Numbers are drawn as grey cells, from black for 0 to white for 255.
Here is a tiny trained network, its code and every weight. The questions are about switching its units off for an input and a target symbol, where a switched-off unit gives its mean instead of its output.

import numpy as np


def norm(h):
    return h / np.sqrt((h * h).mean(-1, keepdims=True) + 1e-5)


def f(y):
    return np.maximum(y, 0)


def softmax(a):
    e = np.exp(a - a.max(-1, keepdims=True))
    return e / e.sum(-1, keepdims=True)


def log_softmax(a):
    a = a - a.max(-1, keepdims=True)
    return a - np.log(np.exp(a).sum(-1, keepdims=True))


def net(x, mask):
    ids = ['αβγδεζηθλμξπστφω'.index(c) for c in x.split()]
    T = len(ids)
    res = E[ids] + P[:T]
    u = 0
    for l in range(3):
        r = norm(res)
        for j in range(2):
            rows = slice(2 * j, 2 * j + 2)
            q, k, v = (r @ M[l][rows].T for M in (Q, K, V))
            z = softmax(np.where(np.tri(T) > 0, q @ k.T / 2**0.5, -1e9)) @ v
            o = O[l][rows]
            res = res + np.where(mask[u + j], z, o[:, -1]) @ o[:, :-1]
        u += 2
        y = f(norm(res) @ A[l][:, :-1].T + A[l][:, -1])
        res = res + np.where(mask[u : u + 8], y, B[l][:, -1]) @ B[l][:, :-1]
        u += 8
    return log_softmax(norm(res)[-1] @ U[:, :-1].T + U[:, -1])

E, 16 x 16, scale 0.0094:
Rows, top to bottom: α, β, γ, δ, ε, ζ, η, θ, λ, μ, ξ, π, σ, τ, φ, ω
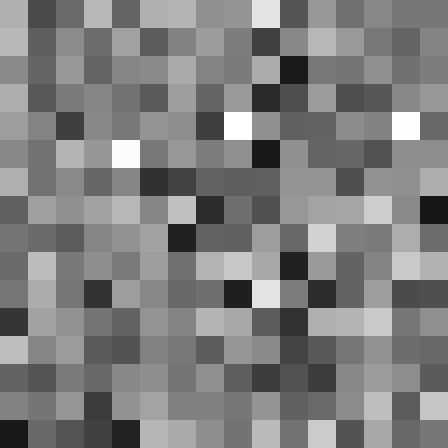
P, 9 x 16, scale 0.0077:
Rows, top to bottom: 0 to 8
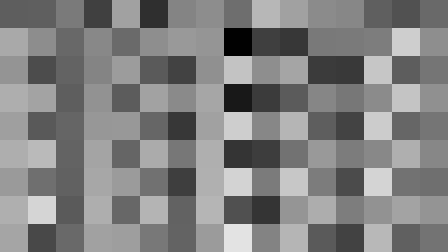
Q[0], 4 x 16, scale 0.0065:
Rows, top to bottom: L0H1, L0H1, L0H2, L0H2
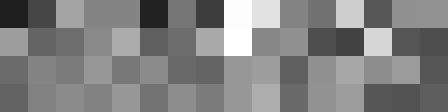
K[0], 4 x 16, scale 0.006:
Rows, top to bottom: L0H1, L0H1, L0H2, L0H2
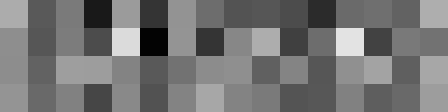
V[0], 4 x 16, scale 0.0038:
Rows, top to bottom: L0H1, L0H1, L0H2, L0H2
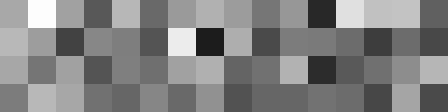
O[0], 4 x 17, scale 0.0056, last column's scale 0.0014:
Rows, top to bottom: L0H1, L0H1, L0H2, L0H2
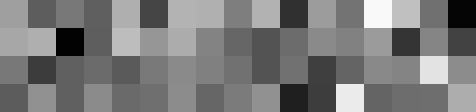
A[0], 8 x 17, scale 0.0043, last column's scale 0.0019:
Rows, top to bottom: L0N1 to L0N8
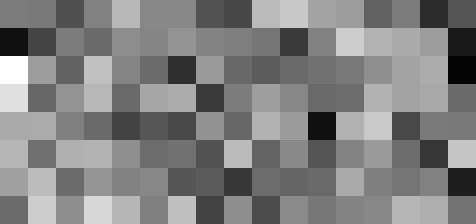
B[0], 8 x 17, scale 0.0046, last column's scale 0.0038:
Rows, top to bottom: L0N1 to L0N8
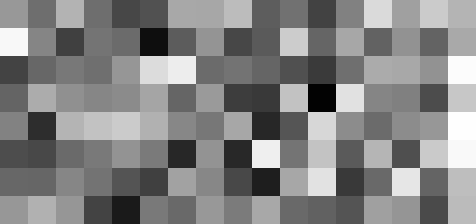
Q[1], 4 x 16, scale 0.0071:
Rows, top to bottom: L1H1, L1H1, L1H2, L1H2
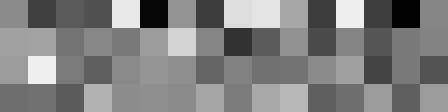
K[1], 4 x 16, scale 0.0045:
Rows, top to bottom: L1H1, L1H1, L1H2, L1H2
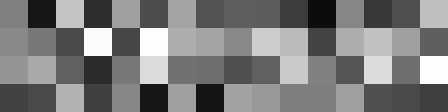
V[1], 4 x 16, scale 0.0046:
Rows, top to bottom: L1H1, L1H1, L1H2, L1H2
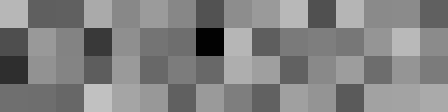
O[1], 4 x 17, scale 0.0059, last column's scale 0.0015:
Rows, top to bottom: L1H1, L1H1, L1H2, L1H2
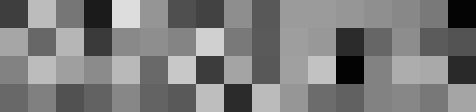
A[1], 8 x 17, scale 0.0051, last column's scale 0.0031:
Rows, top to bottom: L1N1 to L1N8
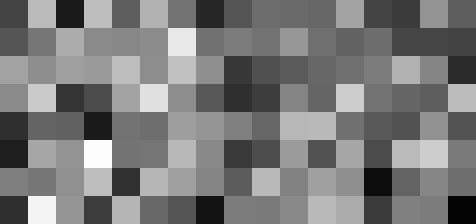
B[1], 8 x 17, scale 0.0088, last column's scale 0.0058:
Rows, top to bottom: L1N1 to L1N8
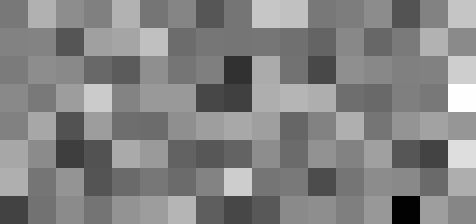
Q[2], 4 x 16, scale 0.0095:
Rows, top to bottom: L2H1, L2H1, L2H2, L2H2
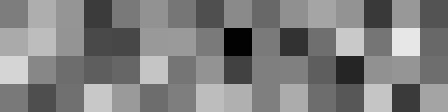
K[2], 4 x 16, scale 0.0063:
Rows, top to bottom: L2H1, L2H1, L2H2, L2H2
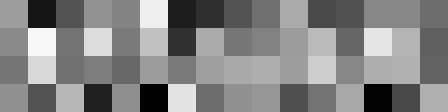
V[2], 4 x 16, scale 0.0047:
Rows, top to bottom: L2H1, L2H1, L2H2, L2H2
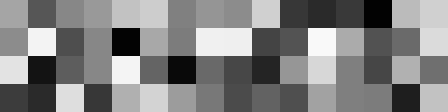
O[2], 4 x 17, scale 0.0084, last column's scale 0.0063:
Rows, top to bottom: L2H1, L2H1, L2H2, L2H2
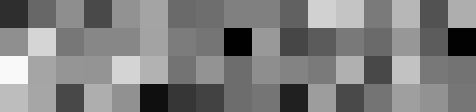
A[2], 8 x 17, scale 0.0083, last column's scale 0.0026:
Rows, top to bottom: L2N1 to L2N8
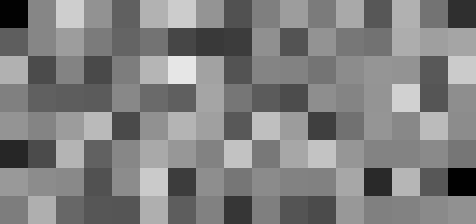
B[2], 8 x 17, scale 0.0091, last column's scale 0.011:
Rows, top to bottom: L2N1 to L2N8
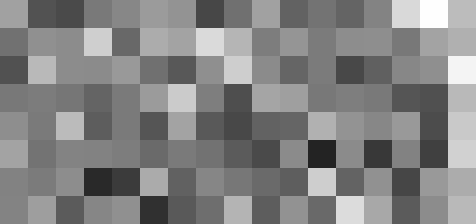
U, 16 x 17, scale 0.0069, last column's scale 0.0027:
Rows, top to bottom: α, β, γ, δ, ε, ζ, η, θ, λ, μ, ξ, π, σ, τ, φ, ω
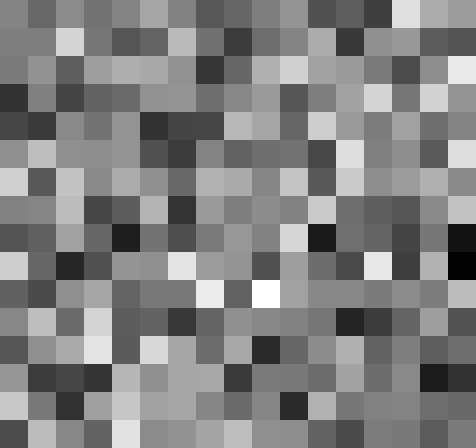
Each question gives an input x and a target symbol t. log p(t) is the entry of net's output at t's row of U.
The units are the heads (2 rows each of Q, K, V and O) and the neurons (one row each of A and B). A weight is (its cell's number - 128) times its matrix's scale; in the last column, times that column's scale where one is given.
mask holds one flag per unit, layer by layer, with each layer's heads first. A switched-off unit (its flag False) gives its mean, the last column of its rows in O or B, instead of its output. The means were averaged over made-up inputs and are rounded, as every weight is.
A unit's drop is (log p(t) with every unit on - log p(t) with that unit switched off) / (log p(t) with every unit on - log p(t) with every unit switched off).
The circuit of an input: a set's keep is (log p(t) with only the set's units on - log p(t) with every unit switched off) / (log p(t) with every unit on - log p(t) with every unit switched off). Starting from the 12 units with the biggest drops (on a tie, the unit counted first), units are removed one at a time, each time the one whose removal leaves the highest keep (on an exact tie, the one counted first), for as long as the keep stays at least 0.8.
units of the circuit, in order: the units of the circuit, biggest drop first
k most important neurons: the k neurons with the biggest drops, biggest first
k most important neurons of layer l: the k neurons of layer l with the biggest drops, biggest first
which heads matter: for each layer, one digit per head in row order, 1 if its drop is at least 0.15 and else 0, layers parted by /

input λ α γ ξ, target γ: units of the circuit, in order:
[L1H1; L1N4]
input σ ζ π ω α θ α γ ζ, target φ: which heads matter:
00 / 00 / 01
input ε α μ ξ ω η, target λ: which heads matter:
10 / 00 / 01
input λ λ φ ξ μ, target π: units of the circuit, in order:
[L1N8; L0H1; L2H2]
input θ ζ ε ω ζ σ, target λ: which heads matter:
10 / 00 / 01
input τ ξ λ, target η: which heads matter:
00 / 00 / 11
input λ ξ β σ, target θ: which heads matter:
10 / 10 / 01
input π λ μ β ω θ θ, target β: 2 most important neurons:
[L2N5; L0N2]
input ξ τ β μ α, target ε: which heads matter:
00 / 00 / 11
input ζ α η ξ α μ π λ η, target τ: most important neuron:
[L1N5]
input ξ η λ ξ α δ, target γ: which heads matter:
00 / 10 / 00
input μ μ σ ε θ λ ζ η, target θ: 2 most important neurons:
[L2N7; L1N6]
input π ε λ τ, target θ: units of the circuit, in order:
[L2N7; L2H2]
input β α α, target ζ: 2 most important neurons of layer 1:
[L1N5; L1N4]
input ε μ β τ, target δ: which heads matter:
00 / 00 / 00
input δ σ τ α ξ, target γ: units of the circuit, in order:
[L0H1; L1N4]
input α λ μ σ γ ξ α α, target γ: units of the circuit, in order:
[L1H1; L1N1]
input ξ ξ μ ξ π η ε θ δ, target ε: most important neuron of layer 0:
[L0N5]
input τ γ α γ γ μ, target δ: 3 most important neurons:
[L2N1; L2N8; L1N4]
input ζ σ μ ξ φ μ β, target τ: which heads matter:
00 / 00 / 10
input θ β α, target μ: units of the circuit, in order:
[L0H1]
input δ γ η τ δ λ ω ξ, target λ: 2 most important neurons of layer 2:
[L2N5; L2N6]
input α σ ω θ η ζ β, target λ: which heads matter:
00 / 10 / 01
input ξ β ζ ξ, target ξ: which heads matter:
10 / 00 / 11
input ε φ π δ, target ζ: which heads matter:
00 / 00 / 10
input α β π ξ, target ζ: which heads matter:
00 / 00 / 10
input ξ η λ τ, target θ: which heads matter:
00 / 00 / 01
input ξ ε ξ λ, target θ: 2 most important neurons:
[L2N7; L1N6]
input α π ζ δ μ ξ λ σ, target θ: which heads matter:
10 / 00 / 01
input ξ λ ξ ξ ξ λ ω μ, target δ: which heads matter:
00 / 00 / 11
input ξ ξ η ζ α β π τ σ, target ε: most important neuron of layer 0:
[L0N5]
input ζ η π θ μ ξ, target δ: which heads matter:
00 / 00 / 10
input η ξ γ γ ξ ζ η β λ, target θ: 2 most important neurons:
[L2N7; L1N5]
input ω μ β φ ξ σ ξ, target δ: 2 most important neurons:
[L1N5; L2N1]
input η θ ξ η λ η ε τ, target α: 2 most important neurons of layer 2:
[L2N1; L2N6]
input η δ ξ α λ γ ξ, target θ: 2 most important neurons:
[L2N7; L1N5]
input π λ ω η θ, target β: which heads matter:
10 / 00 / 10
